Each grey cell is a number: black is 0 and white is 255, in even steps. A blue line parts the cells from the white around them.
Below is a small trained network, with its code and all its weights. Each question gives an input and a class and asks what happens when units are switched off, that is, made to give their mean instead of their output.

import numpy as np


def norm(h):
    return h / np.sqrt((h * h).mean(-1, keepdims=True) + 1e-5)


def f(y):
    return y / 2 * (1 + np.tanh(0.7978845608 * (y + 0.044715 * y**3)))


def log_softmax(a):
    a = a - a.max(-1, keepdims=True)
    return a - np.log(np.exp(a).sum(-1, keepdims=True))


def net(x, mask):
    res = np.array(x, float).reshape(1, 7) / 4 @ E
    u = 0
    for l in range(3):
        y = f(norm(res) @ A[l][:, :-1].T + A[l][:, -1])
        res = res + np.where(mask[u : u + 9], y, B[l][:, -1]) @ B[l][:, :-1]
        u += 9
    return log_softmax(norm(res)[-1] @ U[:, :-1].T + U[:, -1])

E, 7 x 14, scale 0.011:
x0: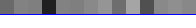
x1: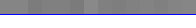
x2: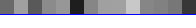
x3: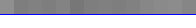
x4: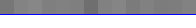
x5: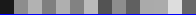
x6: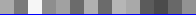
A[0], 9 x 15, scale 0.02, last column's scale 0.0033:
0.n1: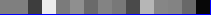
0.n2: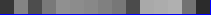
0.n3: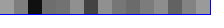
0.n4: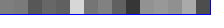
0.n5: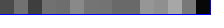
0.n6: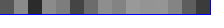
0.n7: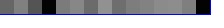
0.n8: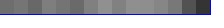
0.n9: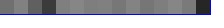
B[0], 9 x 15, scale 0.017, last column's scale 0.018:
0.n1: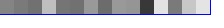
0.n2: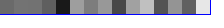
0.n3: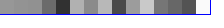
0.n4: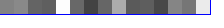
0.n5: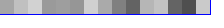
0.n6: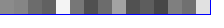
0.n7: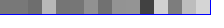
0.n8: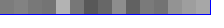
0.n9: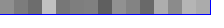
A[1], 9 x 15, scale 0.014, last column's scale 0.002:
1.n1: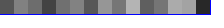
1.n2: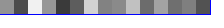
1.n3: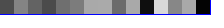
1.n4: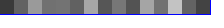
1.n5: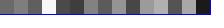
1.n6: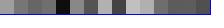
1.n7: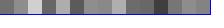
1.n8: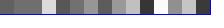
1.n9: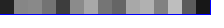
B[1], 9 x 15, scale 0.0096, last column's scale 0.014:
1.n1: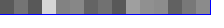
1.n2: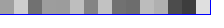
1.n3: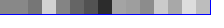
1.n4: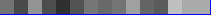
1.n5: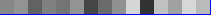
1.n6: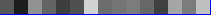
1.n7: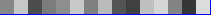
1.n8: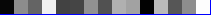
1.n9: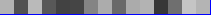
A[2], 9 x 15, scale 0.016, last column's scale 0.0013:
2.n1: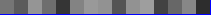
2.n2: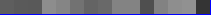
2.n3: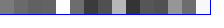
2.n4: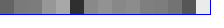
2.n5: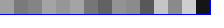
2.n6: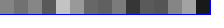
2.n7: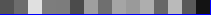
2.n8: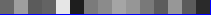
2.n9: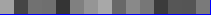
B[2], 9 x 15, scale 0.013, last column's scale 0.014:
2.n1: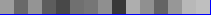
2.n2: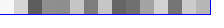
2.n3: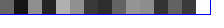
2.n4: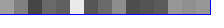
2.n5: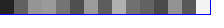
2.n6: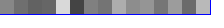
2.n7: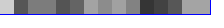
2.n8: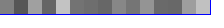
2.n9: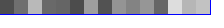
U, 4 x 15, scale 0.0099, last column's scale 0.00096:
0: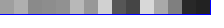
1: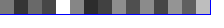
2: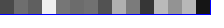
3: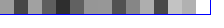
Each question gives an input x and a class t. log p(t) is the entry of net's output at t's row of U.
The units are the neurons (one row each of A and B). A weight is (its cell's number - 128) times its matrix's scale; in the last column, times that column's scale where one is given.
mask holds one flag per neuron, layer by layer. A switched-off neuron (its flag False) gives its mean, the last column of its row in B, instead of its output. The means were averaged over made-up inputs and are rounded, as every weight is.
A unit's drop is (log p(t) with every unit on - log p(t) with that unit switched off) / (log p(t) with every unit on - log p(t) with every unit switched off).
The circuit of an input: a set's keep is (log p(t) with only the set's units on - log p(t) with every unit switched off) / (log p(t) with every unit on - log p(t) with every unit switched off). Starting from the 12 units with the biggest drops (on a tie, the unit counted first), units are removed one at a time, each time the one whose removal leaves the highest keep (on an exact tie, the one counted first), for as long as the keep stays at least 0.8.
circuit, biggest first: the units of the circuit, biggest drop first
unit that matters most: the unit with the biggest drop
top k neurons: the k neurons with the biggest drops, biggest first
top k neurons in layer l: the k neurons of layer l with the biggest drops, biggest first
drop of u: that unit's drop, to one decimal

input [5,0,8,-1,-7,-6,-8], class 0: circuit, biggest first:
[0.n3]
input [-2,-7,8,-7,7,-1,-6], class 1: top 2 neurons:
[0.n6; 0.n8]
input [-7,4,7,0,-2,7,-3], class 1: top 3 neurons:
[0.n6; 0.n3; 0.n7]
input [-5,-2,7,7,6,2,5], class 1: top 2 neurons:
[0.n1; 0.n3]
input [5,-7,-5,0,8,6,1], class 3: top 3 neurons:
[0.n2; 0.n1; 0.n6]
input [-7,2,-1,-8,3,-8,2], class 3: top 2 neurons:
[0.n3; 0.n7]
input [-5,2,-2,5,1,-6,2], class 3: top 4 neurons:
[0.n7; 0.n3; 1.n6; 0.n9]
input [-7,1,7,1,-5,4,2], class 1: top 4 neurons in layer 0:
[0.n6; 0.n7; 0.n9; 0.n8]
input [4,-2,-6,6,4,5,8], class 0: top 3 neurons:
[0.n2; 0.n1; 0.n4]
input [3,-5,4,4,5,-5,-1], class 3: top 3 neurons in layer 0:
[0.n3; 0.n4; 0.n1]
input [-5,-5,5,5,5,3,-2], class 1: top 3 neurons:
[0.n6; 0.n7; 0.n8]
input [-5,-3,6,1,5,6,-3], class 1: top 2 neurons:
[0.n6; 0.n3]
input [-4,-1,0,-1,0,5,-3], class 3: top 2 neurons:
[0.n2; 0.n7]
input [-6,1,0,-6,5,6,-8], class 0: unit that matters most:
0.n2
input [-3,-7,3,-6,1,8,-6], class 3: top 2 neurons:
[0.n2; 1.n9]
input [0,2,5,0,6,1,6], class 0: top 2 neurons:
[0.n2; 0.n1]
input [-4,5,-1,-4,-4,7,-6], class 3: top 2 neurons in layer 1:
[1.n9; 1.n7]
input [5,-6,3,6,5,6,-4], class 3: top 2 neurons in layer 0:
[0.n2; 0.n1]
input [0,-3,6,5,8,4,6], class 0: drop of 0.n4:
1.1
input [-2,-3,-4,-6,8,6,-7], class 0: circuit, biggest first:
[0.n5]
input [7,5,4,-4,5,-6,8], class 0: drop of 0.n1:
1.1
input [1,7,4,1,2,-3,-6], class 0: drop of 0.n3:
1.3
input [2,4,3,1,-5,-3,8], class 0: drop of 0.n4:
0.9
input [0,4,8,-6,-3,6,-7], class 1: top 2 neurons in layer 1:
[1.n7; 1.n2]
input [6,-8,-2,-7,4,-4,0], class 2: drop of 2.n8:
0.0
